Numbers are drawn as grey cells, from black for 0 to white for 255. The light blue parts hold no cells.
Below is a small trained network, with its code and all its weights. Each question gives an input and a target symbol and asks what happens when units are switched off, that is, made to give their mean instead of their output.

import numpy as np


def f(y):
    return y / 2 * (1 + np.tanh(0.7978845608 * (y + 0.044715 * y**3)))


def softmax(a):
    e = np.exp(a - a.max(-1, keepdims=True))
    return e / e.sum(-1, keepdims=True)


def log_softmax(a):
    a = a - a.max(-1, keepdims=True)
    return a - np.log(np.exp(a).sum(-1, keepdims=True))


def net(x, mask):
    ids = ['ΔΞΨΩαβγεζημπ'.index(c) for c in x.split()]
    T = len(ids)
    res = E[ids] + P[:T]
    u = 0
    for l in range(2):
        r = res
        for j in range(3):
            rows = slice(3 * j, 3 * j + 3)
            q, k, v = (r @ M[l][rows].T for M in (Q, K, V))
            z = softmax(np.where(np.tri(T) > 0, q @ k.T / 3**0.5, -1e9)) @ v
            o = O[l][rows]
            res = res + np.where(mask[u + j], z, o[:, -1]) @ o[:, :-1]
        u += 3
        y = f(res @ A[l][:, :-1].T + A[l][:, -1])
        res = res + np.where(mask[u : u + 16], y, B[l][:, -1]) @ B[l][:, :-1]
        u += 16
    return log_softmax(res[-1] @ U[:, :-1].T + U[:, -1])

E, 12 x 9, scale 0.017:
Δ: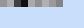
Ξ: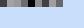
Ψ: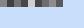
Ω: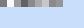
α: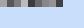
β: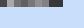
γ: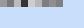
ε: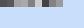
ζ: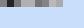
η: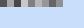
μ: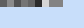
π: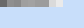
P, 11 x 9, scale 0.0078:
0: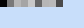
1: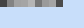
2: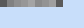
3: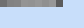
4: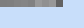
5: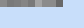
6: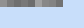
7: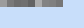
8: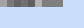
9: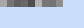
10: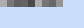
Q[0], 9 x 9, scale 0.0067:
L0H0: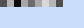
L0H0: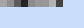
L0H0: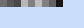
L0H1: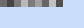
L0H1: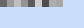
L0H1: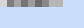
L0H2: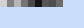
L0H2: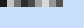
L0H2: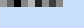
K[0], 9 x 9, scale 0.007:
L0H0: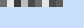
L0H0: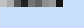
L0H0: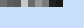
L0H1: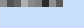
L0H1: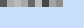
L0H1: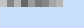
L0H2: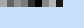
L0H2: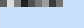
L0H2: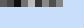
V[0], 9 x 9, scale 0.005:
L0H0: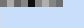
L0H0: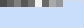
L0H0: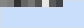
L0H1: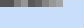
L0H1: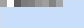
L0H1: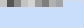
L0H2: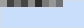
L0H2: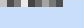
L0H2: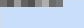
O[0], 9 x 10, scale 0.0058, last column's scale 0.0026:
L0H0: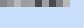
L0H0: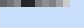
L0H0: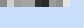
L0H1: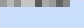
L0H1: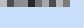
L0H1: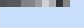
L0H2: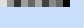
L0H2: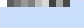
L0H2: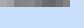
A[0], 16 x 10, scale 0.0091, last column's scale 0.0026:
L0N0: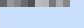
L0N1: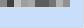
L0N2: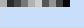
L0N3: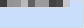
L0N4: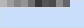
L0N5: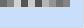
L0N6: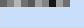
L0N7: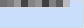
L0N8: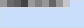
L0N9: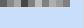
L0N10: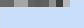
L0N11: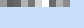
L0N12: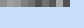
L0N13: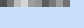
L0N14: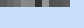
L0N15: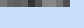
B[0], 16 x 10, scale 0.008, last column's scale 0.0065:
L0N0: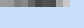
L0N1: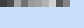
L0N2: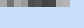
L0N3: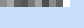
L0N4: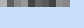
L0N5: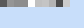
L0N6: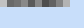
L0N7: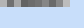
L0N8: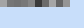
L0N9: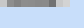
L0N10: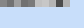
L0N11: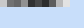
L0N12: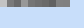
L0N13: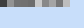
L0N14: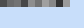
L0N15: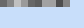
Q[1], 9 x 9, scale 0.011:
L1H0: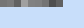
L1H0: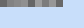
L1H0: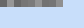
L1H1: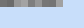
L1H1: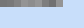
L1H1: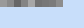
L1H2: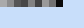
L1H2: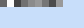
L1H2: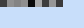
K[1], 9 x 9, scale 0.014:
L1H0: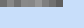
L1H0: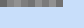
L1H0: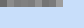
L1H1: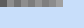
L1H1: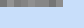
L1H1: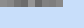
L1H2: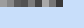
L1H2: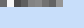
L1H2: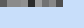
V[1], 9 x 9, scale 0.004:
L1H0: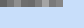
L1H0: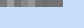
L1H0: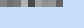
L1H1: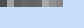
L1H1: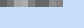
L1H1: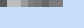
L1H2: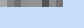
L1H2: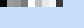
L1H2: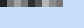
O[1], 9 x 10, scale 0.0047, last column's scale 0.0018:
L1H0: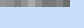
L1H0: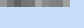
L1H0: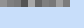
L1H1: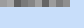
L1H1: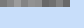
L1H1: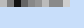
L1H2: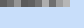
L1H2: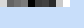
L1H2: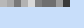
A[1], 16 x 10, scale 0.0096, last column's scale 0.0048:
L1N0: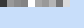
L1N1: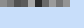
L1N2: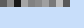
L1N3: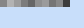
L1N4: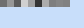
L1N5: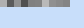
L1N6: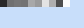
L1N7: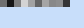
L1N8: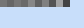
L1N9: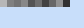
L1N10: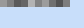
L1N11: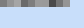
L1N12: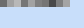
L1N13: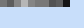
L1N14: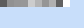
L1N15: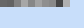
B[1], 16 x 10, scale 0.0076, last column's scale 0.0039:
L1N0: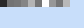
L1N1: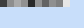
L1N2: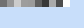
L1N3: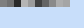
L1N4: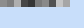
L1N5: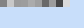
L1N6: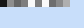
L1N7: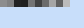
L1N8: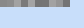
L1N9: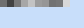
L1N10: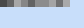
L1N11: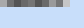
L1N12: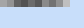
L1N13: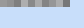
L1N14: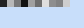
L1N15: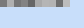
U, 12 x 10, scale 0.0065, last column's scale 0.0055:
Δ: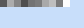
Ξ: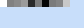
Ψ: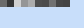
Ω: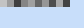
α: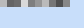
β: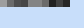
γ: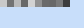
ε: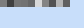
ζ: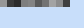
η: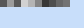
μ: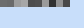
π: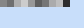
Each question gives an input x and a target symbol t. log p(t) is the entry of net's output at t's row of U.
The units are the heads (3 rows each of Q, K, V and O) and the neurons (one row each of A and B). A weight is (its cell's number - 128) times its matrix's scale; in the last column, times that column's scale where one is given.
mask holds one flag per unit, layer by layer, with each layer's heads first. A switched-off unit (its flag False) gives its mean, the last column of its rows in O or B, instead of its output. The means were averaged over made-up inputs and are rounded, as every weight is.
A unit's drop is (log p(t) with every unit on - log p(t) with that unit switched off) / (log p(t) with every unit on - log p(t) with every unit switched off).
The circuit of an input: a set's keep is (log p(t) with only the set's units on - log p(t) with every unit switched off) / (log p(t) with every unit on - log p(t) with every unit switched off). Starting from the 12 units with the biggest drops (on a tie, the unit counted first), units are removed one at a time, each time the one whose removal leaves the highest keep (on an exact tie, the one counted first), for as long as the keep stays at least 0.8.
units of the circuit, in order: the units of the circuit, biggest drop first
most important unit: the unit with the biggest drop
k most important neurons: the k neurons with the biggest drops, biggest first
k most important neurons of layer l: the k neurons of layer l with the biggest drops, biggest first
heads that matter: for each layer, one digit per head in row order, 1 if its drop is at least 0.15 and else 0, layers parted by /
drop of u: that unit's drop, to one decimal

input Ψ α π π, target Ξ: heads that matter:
010 / 001
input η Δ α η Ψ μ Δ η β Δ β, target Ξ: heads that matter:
010 / 000
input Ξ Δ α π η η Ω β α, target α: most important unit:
L1N9
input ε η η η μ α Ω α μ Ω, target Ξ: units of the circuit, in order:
(L0H1; L0N6)
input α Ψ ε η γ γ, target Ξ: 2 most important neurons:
(L0N5; L1N6)
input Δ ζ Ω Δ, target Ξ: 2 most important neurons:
(L0N5; L1N14)
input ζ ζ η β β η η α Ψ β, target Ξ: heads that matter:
000 / 000
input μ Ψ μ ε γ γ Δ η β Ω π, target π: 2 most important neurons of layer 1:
(L1N2; L1N7)
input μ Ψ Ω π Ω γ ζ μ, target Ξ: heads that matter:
000 / 001
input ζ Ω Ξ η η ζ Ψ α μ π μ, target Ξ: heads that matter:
011 / 000
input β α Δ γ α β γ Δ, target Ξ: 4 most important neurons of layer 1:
(L1N14; L1N6; L1N0; L1N1)
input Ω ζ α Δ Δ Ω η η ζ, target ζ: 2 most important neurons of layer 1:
(L1N7; L1N9)
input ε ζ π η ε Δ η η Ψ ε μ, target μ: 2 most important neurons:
(L1N4; L0N3)
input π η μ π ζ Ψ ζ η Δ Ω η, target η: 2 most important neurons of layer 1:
(L1N9; L1N2)
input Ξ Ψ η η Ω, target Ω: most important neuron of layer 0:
(L0N9)
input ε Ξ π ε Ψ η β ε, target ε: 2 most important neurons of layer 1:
(L1N9; L1N2)
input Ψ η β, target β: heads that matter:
000 / 001
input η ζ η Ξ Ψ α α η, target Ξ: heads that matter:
000 / 000
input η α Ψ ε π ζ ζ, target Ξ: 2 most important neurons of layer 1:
(L1N6; L1N0)
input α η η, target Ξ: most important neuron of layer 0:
(L0N13)
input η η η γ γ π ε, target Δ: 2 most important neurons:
(L1N14; L1N9)
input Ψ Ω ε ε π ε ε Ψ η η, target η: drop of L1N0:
0.0
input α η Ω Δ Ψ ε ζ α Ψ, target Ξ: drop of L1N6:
0.3
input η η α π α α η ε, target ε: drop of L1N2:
0.2
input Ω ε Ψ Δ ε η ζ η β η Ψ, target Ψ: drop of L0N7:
0.1
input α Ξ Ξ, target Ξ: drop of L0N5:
0.0
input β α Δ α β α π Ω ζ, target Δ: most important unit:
L1H2
